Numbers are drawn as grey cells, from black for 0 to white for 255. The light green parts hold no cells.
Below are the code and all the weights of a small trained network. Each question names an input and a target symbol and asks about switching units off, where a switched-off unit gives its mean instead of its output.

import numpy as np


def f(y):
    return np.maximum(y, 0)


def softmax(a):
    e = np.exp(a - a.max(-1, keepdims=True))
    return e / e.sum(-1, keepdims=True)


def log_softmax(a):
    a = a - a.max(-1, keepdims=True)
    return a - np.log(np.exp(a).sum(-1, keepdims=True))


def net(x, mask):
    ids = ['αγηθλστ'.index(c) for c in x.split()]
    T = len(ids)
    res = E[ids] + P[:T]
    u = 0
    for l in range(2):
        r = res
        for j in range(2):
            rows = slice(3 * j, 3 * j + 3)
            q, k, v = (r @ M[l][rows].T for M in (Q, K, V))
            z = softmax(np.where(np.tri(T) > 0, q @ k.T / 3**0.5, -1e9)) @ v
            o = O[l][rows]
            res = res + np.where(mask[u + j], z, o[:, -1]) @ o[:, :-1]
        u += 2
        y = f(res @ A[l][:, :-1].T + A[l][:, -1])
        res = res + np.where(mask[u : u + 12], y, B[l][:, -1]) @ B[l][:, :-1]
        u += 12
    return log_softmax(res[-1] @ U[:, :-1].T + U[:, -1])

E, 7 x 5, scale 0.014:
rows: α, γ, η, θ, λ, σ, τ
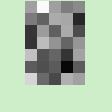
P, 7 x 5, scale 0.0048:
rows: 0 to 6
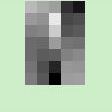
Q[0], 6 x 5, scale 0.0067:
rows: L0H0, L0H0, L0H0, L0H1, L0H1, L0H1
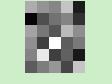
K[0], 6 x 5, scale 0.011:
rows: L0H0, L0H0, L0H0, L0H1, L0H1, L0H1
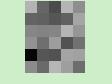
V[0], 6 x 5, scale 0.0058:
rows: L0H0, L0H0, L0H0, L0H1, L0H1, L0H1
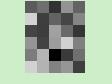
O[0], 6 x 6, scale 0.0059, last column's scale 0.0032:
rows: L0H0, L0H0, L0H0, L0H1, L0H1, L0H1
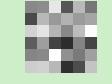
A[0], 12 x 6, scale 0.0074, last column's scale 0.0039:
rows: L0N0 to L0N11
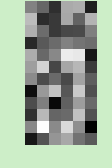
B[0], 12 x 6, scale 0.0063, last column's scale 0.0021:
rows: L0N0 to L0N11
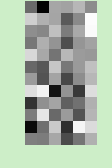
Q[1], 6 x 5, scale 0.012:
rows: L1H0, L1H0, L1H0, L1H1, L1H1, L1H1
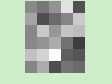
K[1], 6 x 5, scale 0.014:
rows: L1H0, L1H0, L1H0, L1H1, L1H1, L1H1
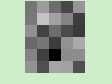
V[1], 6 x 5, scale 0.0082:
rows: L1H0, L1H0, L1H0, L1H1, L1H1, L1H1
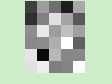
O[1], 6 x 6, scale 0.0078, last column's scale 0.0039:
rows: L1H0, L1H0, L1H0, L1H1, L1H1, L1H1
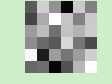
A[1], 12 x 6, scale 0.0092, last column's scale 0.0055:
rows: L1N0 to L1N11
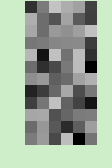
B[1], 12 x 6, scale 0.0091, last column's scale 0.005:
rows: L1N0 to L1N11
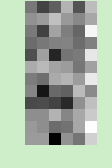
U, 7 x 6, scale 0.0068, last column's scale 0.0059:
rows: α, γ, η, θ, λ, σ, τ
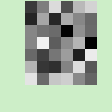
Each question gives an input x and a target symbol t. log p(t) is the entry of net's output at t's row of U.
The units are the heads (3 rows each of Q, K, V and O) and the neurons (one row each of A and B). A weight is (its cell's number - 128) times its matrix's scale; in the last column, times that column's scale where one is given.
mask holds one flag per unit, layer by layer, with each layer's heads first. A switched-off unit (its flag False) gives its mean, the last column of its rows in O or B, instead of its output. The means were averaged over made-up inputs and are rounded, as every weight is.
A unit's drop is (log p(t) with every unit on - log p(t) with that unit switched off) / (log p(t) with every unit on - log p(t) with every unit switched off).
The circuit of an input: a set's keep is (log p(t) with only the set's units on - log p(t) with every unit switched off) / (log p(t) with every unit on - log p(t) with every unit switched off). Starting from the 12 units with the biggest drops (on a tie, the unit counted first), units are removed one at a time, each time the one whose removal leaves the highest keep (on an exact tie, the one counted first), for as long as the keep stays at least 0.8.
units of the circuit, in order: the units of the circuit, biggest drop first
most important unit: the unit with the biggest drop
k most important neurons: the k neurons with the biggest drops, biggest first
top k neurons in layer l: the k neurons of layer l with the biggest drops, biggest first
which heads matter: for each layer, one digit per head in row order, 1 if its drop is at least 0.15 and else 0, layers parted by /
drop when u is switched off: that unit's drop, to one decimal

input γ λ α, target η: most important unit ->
L1H1
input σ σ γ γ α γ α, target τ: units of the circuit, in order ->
(L0H1 L1H1)
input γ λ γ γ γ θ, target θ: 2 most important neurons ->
(L0N7 L0N9)
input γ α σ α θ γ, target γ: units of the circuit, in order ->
(L1H1 L0N7 L0N2)
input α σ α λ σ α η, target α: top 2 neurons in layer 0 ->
(L0N3 L0N11)
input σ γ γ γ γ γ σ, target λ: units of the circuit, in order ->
(L1H0 L1H1)
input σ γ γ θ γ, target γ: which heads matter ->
01 / 01
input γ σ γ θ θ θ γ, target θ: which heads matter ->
10 / 11
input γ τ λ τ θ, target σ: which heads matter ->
00 / 11
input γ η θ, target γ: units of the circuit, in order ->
(L1H1 L1N11 L1H0 L0N9)
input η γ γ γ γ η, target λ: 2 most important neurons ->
(L0N7 L1N0)
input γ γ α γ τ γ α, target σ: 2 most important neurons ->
(L0N0 L0N4)
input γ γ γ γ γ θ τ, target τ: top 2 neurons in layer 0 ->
(L0N4 L0N10)
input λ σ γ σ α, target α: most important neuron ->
(L0N10)
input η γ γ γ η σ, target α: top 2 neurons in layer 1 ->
(L1N11 L1N4)
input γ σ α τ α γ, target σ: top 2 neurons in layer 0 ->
(L0N1 L0N4)
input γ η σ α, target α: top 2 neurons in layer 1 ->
(L1N11 L1N4)
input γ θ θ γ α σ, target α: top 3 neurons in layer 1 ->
(L1N11 L1N4 L1N6)
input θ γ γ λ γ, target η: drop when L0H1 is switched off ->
0.1
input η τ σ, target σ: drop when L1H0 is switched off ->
0.3
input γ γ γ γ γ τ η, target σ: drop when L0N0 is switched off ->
0.2
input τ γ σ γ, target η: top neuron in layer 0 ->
(L0N1)
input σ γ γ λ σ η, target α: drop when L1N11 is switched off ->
0.3
